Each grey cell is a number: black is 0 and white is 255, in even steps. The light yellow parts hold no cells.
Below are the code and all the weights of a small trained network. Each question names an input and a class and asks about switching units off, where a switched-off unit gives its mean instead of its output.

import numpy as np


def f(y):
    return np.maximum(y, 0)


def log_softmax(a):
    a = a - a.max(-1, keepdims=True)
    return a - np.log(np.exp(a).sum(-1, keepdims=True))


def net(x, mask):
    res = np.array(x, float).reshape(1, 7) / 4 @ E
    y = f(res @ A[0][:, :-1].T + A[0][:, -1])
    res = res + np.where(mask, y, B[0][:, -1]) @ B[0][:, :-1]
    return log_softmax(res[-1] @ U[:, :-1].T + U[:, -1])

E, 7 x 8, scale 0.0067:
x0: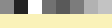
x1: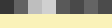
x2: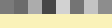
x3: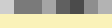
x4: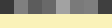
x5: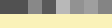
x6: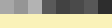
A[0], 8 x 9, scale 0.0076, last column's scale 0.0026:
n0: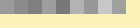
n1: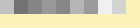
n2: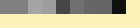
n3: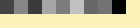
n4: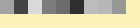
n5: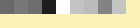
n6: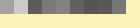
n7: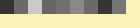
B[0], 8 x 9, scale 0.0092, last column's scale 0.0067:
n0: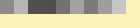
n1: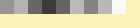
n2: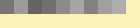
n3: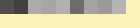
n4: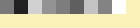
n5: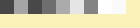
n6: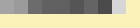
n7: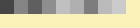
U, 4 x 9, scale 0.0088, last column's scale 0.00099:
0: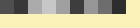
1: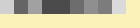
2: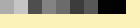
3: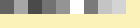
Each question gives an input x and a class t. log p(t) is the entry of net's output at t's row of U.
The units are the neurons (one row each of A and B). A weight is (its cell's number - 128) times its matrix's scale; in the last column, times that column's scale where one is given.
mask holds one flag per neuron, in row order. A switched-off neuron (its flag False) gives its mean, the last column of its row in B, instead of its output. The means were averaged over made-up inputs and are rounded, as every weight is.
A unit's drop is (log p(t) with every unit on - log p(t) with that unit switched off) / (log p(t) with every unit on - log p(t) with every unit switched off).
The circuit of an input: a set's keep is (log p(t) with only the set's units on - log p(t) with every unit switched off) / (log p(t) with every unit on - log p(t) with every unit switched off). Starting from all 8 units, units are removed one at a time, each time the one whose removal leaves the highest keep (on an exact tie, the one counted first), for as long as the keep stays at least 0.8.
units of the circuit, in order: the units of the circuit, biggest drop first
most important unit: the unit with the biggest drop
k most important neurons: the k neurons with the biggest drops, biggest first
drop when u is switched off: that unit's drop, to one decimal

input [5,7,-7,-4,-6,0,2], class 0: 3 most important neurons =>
n5, n1, n4
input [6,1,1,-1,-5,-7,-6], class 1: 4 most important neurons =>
n5, n4, n7, n2
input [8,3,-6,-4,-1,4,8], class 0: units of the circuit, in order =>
n4, n1
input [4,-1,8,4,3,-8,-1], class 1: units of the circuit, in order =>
n4, n7
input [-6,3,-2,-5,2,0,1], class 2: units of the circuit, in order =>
n5
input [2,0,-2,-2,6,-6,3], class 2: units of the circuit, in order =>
n5, n4
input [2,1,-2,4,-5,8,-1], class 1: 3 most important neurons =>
n5, n4, n7
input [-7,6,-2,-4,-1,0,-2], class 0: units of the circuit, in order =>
n3, n5
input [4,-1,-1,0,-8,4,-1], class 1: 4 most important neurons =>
n5, n4, n7, n2
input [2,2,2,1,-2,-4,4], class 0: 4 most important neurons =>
n1, n4, n0, n6
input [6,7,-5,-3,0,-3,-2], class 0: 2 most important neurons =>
n5, n1
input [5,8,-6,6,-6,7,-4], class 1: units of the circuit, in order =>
n1, n5
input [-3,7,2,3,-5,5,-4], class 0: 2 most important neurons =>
n5, n1
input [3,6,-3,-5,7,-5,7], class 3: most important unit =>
n7
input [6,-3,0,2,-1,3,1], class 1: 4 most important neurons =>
n4, n7, n5, n2
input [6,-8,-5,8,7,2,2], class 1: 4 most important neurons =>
n5, n7, n4, n2
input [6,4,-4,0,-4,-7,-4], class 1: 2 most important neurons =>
n5, n4
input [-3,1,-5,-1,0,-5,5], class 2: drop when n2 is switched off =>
0.0
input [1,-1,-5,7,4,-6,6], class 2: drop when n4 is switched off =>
0.1
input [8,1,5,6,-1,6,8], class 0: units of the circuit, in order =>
n4
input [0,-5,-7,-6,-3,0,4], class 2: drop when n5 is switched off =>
0.3
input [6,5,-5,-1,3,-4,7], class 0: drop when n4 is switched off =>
0.2
